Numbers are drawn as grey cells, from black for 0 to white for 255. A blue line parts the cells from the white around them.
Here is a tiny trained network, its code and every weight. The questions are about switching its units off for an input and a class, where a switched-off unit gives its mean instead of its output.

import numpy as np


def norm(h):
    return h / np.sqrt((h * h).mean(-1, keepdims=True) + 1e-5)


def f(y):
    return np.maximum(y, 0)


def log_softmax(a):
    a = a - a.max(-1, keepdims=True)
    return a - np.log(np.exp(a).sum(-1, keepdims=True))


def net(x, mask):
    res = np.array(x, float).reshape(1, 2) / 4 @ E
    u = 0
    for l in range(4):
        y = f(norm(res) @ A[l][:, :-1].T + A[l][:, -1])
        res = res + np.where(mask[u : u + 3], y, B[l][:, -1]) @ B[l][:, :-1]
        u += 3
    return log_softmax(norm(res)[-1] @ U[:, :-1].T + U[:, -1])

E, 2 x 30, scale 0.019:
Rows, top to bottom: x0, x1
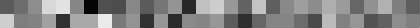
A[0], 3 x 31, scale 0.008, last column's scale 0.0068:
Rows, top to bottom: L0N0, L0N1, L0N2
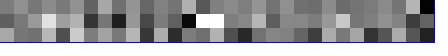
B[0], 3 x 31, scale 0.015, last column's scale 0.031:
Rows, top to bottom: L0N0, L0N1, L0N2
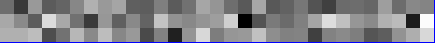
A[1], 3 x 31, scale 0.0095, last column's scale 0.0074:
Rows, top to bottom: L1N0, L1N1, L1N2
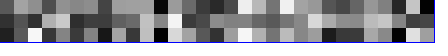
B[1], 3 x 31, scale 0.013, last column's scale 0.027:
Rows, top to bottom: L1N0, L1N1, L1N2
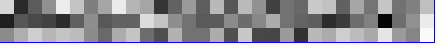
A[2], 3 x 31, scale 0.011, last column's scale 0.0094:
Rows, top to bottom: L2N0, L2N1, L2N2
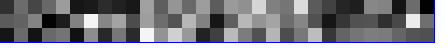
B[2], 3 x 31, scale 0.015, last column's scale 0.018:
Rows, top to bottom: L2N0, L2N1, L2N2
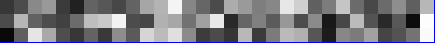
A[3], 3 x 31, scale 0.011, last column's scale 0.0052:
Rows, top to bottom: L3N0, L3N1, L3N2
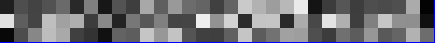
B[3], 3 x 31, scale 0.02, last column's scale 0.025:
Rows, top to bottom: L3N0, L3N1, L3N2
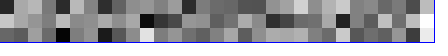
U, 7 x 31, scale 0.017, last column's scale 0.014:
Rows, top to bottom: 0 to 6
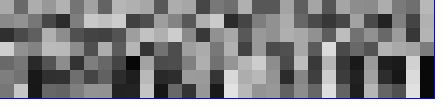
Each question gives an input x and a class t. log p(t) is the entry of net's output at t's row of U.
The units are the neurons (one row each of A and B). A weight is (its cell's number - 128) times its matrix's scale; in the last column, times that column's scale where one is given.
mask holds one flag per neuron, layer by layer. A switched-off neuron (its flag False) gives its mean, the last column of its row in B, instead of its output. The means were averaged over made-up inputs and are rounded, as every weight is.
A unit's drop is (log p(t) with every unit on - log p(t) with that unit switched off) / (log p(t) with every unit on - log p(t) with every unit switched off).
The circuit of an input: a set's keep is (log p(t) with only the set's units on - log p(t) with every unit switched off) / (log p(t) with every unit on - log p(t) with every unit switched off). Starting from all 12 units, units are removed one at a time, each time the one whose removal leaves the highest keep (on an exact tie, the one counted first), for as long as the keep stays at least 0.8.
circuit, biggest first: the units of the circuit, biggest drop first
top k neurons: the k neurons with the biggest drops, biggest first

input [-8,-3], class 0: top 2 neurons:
[L0N1, L0N2]
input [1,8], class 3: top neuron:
[L1N1]
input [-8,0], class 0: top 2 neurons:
[L0N2, L1N1]
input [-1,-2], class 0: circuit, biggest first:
[L0N2, L0N1]
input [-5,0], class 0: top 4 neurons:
[L0N2, L0N1, L1N1, L2N2]
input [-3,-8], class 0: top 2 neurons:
[L0N1, L1N2]
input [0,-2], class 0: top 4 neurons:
[L0N2, L0N1, L1N2, L1N0]
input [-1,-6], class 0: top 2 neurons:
[L0N1, L1N2]
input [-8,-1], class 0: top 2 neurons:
[L0N2, L0N1]
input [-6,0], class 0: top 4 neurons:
[L0N2, L0N1, L1N1, L2N2]
